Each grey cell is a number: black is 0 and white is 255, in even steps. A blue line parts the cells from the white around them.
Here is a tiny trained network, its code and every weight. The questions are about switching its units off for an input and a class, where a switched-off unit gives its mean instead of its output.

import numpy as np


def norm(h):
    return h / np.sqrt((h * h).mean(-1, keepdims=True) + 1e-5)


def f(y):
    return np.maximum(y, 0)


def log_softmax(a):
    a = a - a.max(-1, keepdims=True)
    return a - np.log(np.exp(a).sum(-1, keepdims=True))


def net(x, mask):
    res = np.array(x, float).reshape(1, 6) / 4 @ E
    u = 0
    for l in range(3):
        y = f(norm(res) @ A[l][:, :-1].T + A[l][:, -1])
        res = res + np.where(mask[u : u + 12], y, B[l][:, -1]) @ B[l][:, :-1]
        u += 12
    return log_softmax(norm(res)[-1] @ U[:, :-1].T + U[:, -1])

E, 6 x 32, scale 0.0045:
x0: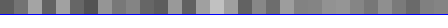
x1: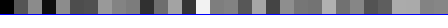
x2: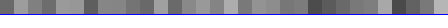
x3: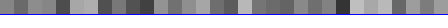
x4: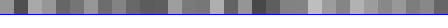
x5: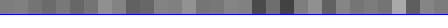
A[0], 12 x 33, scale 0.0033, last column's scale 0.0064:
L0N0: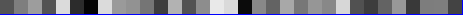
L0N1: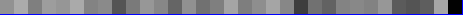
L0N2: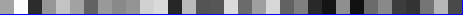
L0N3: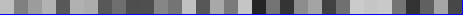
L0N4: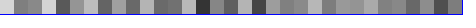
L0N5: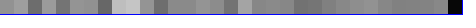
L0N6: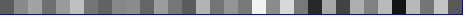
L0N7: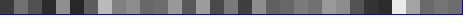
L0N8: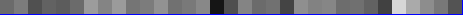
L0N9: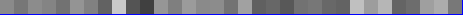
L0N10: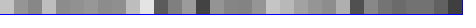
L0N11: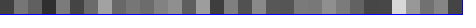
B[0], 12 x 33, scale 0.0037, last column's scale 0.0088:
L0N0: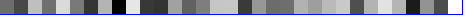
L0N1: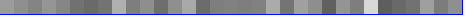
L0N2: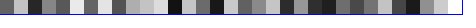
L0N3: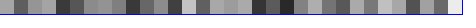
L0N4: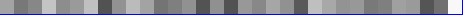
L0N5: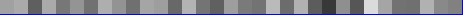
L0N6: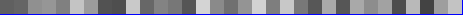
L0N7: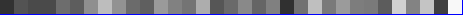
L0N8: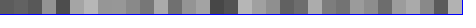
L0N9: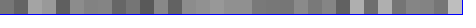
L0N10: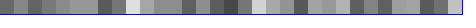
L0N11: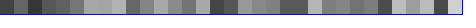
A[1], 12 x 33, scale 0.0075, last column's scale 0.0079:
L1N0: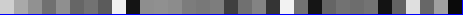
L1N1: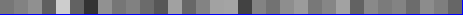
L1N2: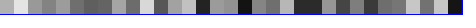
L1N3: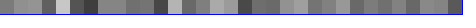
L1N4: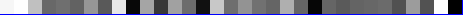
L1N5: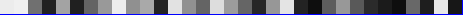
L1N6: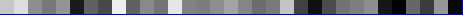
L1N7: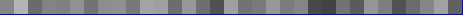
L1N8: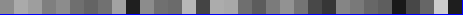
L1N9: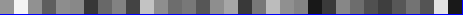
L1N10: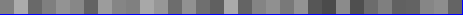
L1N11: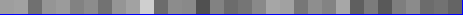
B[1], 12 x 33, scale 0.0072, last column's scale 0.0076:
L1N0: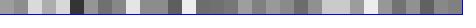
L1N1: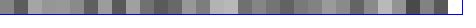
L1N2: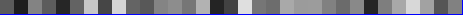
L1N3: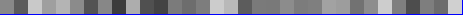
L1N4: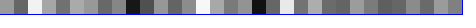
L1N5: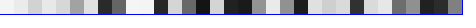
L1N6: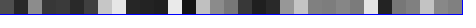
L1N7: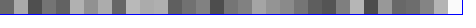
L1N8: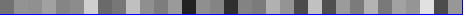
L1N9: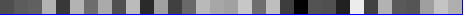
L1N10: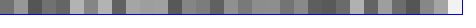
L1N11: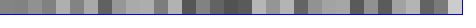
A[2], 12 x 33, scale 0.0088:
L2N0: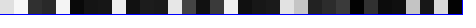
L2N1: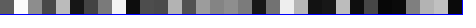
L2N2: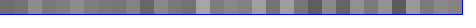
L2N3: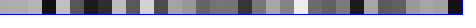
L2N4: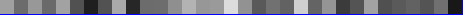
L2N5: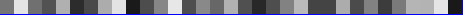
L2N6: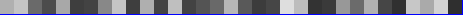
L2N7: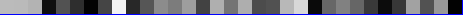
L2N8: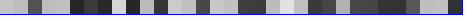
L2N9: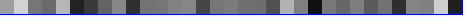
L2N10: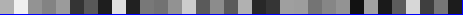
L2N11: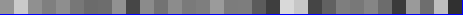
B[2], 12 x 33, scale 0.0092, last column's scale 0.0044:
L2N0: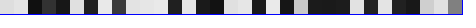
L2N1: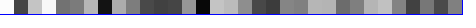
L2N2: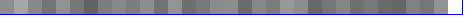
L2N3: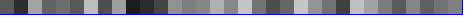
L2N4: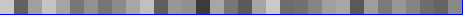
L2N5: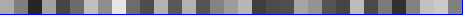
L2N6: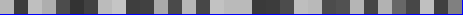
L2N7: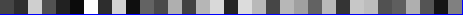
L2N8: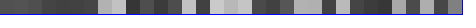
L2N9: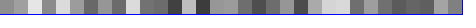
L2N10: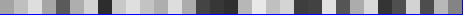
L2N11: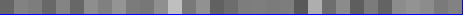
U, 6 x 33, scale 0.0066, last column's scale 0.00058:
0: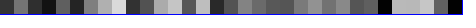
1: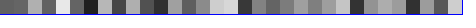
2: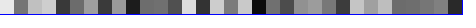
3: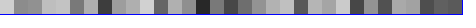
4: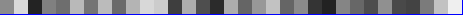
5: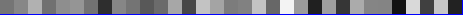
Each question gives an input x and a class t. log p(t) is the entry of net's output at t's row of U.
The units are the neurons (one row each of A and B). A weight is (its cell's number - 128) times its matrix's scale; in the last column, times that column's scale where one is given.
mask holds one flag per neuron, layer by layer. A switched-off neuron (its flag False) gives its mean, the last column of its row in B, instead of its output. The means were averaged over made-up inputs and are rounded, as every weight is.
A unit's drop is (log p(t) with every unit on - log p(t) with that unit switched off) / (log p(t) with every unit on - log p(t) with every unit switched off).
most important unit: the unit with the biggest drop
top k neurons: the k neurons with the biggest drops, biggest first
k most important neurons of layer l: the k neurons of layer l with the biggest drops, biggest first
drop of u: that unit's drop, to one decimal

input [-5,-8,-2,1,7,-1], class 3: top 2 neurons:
(L0N4, L1N11)
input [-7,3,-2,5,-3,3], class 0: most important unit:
L0N2
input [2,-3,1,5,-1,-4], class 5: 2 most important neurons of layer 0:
(L0N6, L0N7)
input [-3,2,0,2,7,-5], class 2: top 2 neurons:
(L1N7, L1N11)
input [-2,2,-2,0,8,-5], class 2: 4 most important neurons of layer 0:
(L0N10, L0N0, L0N6, L0N1)
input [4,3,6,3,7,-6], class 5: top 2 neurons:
(L0N6, L0N0)
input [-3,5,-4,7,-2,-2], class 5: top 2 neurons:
(L0N6, L2N2)
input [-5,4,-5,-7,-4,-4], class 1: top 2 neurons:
(L0N0, L0N4)
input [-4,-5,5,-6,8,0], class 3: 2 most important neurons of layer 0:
(L0N4, L0N10)
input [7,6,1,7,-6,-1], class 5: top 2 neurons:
(L0N6, L1N3)
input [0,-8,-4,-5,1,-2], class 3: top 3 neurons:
(L0N4, L1N11, L0N10)
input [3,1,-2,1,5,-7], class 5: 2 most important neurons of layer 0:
(L0N0, L0N6)
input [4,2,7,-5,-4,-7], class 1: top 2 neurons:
(L0N0, L1N1)
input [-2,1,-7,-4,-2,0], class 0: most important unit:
L0N7
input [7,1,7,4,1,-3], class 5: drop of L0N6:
1.5
